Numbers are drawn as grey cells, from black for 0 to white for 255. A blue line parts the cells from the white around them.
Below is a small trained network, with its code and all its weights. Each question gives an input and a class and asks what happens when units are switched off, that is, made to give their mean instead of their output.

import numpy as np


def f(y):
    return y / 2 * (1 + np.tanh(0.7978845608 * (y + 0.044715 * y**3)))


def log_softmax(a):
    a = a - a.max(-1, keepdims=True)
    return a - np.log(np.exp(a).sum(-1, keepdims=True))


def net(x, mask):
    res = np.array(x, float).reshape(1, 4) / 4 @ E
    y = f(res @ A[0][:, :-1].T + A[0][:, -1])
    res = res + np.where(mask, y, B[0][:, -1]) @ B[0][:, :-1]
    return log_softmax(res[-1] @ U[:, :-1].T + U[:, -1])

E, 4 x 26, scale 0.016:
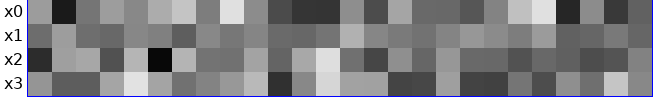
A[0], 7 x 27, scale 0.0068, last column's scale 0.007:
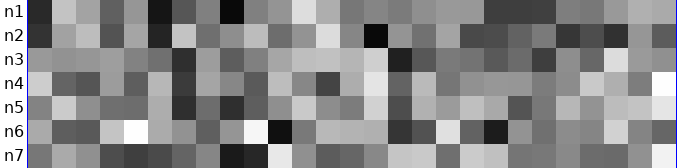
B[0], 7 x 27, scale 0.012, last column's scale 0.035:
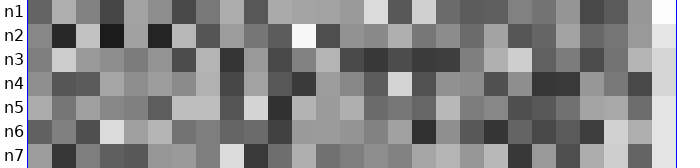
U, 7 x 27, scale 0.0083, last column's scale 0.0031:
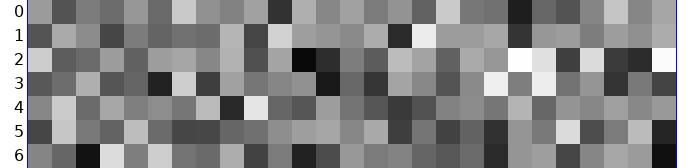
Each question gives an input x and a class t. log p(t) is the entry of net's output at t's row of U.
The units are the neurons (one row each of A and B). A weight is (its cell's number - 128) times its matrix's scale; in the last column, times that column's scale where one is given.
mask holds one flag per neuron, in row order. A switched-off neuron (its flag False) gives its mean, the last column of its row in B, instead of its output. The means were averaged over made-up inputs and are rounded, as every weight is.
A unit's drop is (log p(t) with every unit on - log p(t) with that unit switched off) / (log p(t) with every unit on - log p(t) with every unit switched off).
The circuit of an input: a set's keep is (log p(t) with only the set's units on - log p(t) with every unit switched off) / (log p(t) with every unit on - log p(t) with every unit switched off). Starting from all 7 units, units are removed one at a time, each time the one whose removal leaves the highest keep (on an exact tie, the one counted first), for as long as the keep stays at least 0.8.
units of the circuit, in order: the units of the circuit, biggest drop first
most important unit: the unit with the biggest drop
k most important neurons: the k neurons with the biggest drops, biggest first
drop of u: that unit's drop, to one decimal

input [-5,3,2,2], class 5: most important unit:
n1
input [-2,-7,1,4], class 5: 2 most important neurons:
n4, n7
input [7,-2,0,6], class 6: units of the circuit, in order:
n5, n2
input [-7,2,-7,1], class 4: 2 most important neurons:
n3, n2
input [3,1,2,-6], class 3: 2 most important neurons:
n6, n1
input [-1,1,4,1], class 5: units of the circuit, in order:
n7, n5
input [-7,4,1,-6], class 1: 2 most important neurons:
n1, n6
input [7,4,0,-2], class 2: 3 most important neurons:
n2, n6, n5
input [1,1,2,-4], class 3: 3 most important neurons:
n6, n1, n5
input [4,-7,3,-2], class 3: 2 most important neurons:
n6, n5
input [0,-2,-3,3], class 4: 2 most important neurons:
n2, n7
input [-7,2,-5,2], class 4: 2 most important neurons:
n3, n2
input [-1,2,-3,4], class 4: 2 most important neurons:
n2, n7
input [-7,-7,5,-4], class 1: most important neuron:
n1
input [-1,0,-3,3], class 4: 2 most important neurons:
n2, n7
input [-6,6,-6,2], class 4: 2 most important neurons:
n3, n2
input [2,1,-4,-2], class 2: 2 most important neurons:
n6, n5
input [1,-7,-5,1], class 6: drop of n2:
0.5
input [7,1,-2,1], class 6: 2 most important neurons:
n2, n5
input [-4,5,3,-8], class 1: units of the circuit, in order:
n1
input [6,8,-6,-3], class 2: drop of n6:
0.3
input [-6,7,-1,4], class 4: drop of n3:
0.2
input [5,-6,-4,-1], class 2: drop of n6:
0.3
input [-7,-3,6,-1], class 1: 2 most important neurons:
n1, n7
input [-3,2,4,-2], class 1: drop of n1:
0.2
